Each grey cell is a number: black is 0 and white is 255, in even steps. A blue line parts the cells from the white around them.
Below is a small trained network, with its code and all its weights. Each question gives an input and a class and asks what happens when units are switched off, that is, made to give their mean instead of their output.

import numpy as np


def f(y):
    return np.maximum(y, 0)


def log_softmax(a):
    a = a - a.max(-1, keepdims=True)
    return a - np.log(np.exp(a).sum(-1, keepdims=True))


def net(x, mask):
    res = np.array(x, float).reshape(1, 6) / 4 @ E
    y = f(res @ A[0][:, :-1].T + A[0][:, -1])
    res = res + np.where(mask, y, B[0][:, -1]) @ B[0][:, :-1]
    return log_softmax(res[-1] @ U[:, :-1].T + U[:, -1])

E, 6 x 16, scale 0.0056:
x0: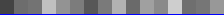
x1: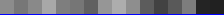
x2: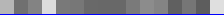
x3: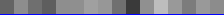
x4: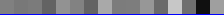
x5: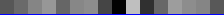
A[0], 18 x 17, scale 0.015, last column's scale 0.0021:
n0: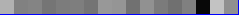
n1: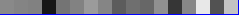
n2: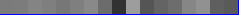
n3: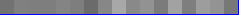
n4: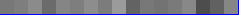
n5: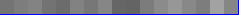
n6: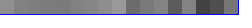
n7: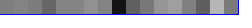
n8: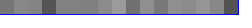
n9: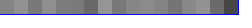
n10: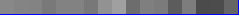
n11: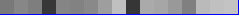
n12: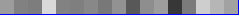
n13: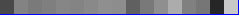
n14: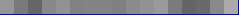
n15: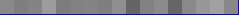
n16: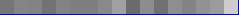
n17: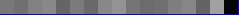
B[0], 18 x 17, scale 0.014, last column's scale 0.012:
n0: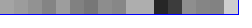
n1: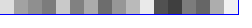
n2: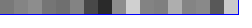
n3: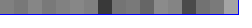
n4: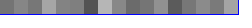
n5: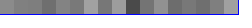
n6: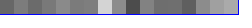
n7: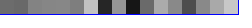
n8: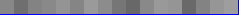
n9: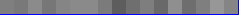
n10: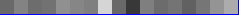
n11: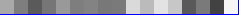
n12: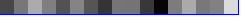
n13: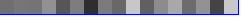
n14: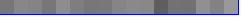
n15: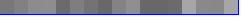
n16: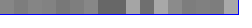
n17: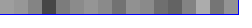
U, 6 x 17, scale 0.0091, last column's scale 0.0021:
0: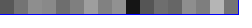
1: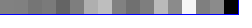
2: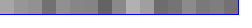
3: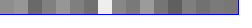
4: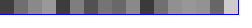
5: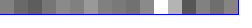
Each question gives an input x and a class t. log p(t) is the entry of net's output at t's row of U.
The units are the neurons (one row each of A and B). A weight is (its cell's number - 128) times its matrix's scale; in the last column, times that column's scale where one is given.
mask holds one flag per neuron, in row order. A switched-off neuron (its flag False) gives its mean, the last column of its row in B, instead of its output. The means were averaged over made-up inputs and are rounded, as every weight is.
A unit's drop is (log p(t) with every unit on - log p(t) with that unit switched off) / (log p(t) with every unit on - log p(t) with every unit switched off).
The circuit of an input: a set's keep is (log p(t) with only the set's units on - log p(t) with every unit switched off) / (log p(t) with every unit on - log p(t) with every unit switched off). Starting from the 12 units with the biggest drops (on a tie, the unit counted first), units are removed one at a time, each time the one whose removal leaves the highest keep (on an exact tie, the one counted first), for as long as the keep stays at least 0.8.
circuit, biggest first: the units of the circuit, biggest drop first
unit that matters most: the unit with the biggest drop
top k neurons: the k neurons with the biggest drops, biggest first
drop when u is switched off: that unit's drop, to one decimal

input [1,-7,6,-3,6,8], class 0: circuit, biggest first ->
n7
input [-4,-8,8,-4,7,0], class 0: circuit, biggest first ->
n7, n11
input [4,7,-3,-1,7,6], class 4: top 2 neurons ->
n1, n13
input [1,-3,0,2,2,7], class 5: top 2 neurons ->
n12, n7
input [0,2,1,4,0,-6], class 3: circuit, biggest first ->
n2, n10
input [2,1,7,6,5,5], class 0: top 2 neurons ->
n11, n7
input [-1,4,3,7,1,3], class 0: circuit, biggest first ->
n11, n7
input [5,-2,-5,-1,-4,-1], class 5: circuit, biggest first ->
n0, n12
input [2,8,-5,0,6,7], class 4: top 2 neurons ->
n13, n1
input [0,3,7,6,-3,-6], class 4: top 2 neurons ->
n12, n1
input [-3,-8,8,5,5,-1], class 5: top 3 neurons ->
n11, n7, n1
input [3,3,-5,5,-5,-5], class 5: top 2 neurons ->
n11, n0
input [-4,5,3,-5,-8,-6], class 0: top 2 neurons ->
n12, n11
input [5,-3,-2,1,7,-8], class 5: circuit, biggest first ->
n11
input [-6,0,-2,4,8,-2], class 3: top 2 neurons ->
n0, n2
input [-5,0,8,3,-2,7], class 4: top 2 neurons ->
n2, n11
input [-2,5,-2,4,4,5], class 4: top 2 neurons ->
n11, n1
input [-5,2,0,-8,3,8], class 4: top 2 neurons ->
n1, n11
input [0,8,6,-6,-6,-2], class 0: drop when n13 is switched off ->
0.2
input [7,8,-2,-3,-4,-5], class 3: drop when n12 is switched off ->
0.1
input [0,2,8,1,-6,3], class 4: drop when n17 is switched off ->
0.0
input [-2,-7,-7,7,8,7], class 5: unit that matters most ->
n7
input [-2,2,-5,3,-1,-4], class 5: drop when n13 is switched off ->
0.1
